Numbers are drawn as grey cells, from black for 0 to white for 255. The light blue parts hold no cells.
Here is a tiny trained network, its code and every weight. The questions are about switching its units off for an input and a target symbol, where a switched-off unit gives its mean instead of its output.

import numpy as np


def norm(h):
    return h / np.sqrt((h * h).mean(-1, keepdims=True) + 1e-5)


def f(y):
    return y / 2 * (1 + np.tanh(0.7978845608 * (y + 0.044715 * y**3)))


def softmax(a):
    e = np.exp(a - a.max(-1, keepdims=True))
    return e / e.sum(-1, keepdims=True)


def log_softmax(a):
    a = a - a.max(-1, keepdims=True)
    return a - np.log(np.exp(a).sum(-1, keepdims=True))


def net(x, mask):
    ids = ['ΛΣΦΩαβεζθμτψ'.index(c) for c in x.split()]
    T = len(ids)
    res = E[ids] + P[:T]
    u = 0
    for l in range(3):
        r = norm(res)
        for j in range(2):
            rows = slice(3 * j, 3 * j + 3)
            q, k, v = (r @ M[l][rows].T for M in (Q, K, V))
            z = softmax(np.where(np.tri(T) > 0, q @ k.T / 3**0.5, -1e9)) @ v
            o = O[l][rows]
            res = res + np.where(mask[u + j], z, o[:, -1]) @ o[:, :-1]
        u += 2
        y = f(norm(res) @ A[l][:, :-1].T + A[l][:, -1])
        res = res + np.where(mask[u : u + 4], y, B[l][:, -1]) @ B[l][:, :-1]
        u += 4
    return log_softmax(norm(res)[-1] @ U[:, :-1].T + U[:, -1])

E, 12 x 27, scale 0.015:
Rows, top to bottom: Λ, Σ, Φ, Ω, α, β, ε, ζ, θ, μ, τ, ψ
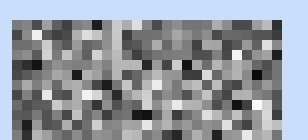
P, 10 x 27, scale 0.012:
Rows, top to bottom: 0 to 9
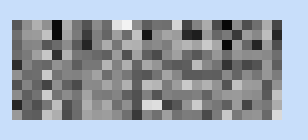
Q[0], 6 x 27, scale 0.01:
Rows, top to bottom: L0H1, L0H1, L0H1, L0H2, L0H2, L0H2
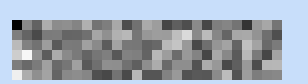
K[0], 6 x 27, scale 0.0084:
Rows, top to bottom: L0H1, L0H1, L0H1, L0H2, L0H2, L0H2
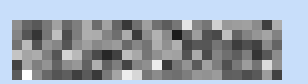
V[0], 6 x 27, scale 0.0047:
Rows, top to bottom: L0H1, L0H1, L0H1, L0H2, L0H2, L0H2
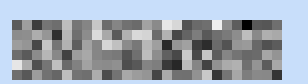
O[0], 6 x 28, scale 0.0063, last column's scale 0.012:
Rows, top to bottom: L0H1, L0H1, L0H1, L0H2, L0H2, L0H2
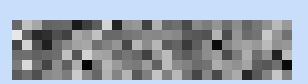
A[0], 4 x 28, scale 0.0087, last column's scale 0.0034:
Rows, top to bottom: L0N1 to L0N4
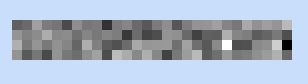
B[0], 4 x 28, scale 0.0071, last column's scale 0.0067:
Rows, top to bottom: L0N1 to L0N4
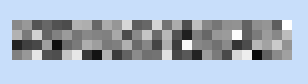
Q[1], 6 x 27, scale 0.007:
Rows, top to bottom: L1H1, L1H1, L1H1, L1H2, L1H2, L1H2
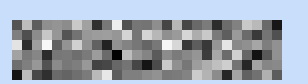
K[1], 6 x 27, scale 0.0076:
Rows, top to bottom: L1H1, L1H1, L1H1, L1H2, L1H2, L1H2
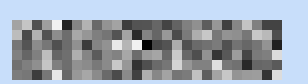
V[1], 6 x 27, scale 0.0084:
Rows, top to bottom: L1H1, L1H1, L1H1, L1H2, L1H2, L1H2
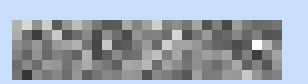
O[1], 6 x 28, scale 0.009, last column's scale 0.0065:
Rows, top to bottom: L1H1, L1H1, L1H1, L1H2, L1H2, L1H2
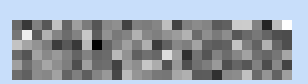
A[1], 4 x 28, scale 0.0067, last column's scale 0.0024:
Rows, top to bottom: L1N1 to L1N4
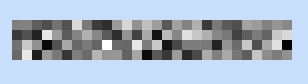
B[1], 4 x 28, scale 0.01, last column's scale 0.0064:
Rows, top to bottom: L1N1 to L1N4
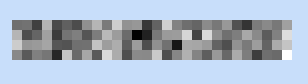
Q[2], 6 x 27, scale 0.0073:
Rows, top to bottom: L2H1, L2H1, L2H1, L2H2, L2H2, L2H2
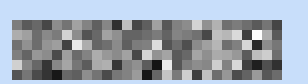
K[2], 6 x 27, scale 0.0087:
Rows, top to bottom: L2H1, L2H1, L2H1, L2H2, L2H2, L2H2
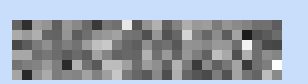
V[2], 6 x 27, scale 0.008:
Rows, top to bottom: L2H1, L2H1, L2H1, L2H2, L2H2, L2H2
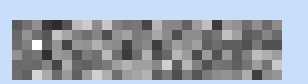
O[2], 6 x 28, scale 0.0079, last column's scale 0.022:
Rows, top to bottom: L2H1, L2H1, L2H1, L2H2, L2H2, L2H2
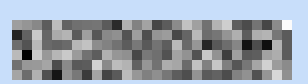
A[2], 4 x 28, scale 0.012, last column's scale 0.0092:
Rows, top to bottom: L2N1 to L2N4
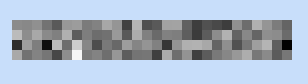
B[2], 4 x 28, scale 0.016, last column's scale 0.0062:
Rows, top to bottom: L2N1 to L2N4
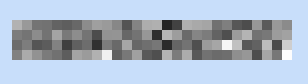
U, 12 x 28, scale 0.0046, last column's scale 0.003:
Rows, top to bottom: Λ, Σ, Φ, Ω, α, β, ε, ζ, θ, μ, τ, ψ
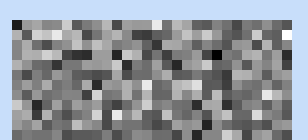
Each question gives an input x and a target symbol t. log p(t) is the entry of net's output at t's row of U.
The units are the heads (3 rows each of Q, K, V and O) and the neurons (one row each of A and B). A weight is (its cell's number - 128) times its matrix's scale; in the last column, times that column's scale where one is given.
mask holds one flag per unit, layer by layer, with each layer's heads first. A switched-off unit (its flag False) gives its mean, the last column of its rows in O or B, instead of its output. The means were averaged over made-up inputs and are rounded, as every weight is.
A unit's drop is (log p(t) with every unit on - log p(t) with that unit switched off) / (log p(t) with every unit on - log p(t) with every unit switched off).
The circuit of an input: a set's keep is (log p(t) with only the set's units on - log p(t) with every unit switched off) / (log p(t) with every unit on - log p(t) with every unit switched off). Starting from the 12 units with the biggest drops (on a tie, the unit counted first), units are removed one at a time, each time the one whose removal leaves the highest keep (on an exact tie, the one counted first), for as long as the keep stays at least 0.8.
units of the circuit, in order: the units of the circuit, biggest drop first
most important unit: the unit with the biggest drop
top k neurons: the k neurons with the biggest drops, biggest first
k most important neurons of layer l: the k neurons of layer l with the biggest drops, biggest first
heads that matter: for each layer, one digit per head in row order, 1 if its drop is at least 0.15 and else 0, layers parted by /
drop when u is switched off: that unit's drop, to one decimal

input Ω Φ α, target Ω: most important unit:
L1N3
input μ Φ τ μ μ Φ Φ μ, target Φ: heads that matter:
11 / 00 / 10
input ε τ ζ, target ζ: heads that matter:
00 / 10 / 00
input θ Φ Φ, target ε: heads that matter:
00 / 10 / 00
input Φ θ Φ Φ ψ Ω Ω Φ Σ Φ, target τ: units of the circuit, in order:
(L0H2, L2H1)
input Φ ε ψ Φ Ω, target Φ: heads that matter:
10 / 00 / 00
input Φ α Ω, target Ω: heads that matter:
10 / 01 / 00
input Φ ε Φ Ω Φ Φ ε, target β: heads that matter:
00 / 10 / 00
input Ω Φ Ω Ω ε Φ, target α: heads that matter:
00 / 01 / 00
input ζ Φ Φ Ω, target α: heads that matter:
00 / 00 / 10
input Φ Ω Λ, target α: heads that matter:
10 / 00 / 00
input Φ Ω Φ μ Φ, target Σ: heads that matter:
10 / 00 / 00
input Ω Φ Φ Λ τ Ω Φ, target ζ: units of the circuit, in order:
(L0H1, L1H1, L2H2)
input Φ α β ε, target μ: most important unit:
L1N1
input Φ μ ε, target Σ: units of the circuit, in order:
(L0H1, L1N2)
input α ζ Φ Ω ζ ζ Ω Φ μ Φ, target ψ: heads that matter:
01 / 00 / 01
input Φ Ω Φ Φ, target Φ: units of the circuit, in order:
(L0H2, L1H2, L2N4)
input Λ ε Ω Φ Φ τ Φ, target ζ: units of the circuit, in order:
(L0H1, L1H1)
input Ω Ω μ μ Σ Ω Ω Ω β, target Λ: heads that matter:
00 / 11 / 00
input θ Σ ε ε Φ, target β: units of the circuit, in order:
(L1H1)
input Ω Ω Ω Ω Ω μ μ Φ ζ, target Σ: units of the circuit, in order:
(L1N2, L0H1)
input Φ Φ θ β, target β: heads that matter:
00 / 00 / 00
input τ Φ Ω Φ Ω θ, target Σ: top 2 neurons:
(L1N2, L0N4)
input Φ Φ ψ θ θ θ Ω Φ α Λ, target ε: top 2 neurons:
(L1N4, L2N2)
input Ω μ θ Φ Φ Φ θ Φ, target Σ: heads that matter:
01 / 00 / 01
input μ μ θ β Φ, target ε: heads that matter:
10 / 10 / 00
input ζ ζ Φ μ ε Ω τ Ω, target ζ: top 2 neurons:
(L0N4, L0N3)
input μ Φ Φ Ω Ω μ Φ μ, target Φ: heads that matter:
11 / 00 / 10
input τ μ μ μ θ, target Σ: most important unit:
L0H1
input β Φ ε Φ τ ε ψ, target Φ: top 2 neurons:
(L2N4, L0N4)
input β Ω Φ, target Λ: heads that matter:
11 / 11 / 00
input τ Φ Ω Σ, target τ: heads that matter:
00 / 00 / 10
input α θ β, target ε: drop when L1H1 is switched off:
1.0
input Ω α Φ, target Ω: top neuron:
(L1N3)
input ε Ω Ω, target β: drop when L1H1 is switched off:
1.1
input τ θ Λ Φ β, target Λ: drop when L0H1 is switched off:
0.2
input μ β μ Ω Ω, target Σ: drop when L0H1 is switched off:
1.4
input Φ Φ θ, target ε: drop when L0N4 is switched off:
0.0
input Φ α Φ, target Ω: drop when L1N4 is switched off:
0.1
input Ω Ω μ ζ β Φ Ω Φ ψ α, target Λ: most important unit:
L1H1
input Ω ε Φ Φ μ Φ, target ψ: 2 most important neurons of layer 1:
(L1N2, L1N3)
